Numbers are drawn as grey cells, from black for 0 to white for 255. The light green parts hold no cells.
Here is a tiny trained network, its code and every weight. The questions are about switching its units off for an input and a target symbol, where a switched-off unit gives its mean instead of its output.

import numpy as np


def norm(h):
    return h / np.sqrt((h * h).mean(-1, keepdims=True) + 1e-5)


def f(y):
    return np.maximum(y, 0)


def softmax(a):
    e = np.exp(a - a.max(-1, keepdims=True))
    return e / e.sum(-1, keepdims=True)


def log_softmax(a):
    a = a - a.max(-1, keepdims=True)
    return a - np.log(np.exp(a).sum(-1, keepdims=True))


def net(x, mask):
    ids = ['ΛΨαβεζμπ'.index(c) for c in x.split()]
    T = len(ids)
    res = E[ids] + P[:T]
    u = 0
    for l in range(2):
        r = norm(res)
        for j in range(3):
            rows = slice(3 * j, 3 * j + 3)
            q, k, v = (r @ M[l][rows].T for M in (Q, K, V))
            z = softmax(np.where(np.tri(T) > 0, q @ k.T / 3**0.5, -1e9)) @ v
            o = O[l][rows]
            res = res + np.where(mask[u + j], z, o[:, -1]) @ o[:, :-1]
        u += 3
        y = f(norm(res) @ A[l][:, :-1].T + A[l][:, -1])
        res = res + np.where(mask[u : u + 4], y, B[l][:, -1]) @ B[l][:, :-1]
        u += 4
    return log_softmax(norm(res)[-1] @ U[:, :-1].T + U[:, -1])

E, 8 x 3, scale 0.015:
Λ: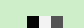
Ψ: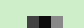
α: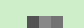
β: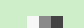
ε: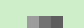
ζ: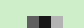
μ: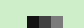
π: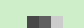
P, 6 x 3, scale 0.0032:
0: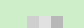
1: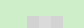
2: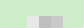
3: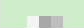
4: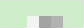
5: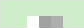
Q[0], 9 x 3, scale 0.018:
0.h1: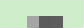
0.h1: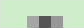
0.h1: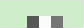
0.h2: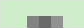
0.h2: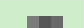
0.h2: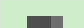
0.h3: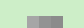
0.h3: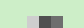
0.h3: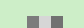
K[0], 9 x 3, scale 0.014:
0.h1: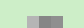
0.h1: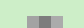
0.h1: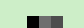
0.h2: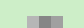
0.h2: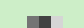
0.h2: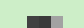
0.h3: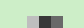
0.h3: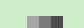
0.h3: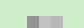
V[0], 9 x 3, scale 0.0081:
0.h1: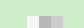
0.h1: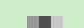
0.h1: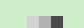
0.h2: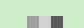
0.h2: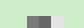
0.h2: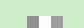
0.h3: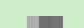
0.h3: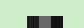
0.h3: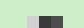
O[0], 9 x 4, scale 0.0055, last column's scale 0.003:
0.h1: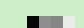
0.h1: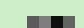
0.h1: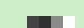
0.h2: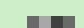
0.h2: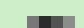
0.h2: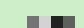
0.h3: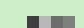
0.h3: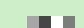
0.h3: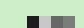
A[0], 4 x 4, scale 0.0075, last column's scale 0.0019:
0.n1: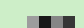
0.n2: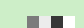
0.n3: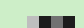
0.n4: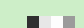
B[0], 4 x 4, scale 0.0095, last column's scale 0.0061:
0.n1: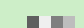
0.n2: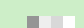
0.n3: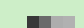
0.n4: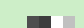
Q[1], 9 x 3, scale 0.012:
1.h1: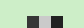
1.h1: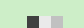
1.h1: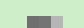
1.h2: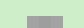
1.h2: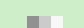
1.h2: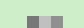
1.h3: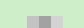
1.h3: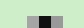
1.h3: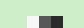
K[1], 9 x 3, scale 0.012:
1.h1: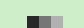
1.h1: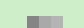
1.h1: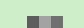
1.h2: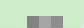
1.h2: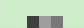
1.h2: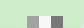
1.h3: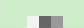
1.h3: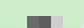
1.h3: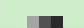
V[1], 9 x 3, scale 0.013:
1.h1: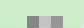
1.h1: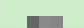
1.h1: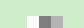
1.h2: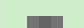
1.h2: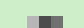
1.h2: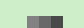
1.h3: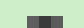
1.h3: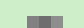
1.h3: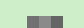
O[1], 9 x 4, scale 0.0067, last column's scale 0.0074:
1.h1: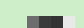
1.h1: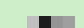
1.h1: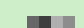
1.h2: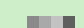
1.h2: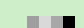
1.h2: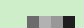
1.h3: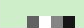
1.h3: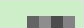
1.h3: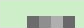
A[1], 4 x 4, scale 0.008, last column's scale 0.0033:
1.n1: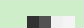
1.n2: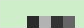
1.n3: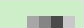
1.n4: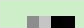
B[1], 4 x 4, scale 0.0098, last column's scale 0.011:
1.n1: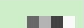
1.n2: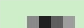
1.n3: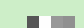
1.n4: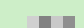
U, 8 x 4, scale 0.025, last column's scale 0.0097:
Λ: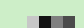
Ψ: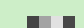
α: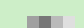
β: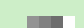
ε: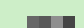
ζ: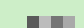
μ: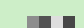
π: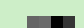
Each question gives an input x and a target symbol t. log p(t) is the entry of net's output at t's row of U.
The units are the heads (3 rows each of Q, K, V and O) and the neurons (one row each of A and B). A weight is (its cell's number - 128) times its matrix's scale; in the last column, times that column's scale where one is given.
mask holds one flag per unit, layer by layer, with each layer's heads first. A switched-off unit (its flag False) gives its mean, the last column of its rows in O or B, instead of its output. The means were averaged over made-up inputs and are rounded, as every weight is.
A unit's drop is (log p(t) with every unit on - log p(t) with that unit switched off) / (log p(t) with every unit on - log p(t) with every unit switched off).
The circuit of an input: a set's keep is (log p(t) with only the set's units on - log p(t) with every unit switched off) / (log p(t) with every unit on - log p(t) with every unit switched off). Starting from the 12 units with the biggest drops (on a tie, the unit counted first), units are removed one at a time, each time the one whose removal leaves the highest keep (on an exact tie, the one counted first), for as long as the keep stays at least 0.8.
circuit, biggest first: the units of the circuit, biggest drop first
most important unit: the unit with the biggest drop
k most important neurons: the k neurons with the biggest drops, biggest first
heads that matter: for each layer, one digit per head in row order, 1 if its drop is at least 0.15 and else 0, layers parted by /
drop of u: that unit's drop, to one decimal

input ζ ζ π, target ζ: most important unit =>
0.h2
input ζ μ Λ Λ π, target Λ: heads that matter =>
101 / 000
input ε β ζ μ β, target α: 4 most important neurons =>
(1.n4; 1.n1; 0.n2; 0.n1)
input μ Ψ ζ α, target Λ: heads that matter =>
100 / 000
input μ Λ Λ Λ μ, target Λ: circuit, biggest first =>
(0.h3; 0.h1)
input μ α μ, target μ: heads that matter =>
111 / 110
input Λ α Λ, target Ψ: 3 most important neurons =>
(0.n4; 0.n2; 1.n1)
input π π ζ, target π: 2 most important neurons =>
(0.n1; 0.n2)
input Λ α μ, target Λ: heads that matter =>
000 / 000
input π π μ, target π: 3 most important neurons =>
(0.n1; 0.n2; 0.n4)
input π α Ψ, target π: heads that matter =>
100 / 001
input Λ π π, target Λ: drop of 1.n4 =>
-0.1
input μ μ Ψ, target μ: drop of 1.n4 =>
0.0
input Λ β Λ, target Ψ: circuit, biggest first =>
(0.n4)
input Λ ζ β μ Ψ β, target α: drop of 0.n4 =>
-0.1
